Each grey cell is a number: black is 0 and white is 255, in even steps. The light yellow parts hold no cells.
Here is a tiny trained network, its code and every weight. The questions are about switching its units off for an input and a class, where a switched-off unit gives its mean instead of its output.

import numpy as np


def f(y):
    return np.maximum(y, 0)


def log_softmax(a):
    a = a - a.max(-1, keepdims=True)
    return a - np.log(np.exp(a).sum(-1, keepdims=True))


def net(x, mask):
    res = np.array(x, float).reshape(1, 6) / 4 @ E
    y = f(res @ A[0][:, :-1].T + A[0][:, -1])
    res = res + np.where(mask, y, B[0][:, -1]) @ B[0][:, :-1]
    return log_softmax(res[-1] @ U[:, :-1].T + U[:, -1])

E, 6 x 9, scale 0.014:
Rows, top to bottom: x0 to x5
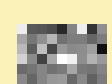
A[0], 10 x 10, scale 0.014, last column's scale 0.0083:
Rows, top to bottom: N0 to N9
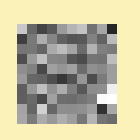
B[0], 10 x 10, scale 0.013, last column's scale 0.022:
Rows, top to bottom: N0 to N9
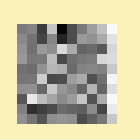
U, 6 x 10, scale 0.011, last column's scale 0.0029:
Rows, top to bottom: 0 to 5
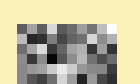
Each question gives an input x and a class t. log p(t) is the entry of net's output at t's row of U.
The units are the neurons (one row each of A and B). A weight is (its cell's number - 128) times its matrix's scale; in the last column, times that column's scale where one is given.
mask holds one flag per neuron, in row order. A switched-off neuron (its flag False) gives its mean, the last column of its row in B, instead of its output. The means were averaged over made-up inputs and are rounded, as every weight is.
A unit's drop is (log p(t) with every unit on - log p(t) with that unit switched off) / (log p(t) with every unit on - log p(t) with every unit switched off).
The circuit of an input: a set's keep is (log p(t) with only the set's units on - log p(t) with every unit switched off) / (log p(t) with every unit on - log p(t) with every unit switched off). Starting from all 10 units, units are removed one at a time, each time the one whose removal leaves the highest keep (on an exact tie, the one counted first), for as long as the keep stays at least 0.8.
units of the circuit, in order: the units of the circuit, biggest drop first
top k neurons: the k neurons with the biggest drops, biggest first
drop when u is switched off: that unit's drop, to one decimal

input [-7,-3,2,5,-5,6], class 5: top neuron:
(N7)
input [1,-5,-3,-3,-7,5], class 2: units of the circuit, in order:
(N0; N6)
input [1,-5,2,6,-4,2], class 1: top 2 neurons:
(N0; N7)
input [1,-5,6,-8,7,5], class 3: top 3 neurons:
(N5; N0; N6)
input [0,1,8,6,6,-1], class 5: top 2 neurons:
(N1; N2)
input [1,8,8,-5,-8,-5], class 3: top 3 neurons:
(N0; N5; N6)
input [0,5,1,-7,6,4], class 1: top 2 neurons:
(N7; N1)
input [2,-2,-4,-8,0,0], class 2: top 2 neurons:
(N5; N0)
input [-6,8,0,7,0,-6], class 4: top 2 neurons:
(N8; N4)
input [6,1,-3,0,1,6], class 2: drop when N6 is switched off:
0.1
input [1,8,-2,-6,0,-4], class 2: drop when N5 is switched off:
0.4
